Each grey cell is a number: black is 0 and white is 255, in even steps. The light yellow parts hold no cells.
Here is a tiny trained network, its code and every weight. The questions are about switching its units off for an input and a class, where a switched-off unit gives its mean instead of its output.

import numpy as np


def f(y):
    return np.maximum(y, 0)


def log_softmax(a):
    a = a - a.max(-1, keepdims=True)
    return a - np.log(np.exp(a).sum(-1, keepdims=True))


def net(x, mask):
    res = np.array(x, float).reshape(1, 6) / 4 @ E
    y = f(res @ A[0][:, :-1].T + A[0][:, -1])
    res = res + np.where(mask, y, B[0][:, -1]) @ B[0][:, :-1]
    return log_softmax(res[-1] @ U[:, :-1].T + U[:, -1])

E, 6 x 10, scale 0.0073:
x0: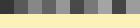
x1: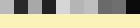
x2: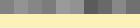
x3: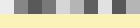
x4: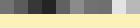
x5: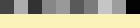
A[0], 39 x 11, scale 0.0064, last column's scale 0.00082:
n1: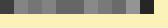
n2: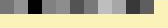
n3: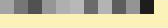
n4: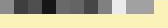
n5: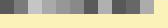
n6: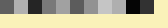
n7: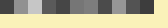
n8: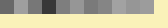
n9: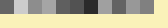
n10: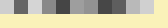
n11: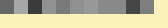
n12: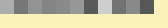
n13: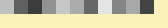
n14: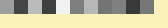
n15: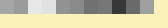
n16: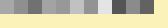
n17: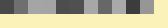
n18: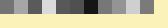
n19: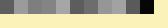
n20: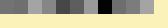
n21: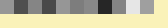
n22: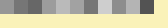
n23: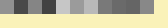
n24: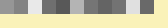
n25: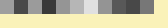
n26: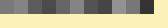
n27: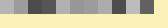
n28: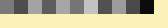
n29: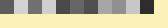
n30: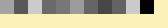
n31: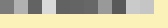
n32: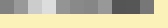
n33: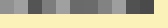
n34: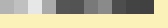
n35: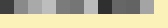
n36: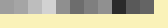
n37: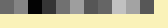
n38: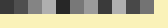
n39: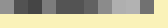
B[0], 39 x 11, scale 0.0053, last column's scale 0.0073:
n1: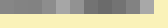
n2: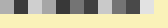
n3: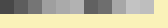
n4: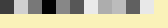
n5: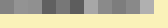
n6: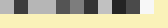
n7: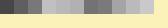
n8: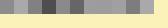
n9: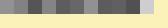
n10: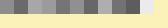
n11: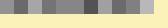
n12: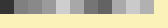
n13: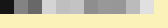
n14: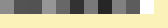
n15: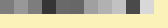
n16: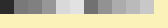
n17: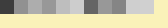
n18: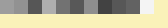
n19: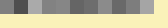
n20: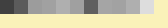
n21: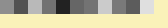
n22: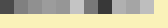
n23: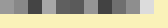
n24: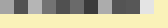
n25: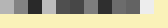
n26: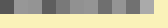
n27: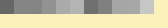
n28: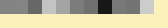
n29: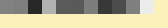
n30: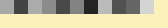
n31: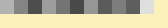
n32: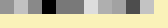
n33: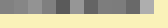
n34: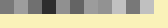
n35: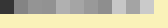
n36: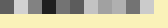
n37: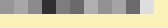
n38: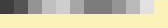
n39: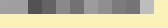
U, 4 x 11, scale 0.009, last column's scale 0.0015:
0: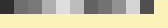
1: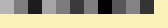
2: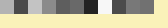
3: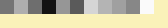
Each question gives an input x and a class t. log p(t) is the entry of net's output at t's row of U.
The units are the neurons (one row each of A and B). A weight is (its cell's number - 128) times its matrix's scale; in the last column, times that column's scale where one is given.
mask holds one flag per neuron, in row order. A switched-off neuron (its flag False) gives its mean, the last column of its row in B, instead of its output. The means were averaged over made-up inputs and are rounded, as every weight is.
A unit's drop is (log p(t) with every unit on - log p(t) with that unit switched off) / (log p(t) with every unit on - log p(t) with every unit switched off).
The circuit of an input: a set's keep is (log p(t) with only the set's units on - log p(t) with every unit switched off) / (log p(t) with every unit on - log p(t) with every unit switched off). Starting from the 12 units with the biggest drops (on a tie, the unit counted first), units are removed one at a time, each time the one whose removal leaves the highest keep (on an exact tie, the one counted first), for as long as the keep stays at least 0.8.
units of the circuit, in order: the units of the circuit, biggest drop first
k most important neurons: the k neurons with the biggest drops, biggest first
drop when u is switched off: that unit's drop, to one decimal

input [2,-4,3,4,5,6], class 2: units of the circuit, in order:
[n2]
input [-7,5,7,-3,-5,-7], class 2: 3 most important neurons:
[n30, n10, n24]
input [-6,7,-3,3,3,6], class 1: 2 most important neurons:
[n25, n14]
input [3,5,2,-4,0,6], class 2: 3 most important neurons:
[n6, n2, n29]
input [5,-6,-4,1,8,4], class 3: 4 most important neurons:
[n4, n37, n25, n14]
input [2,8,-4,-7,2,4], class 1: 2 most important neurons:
[n25, n14]
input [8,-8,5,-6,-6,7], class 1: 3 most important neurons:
[n29, n9, n18]
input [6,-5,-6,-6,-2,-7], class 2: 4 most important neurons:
[n24, n30, n21, n13]
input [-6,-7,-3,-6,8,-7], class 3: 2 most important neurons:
[n4, n37]
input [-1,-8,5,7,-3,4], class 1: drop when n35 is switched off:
0.1
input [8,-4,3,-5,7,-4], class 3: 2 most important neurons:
[n4, n37]
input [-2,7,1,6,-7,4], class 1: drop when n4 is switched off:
0.2
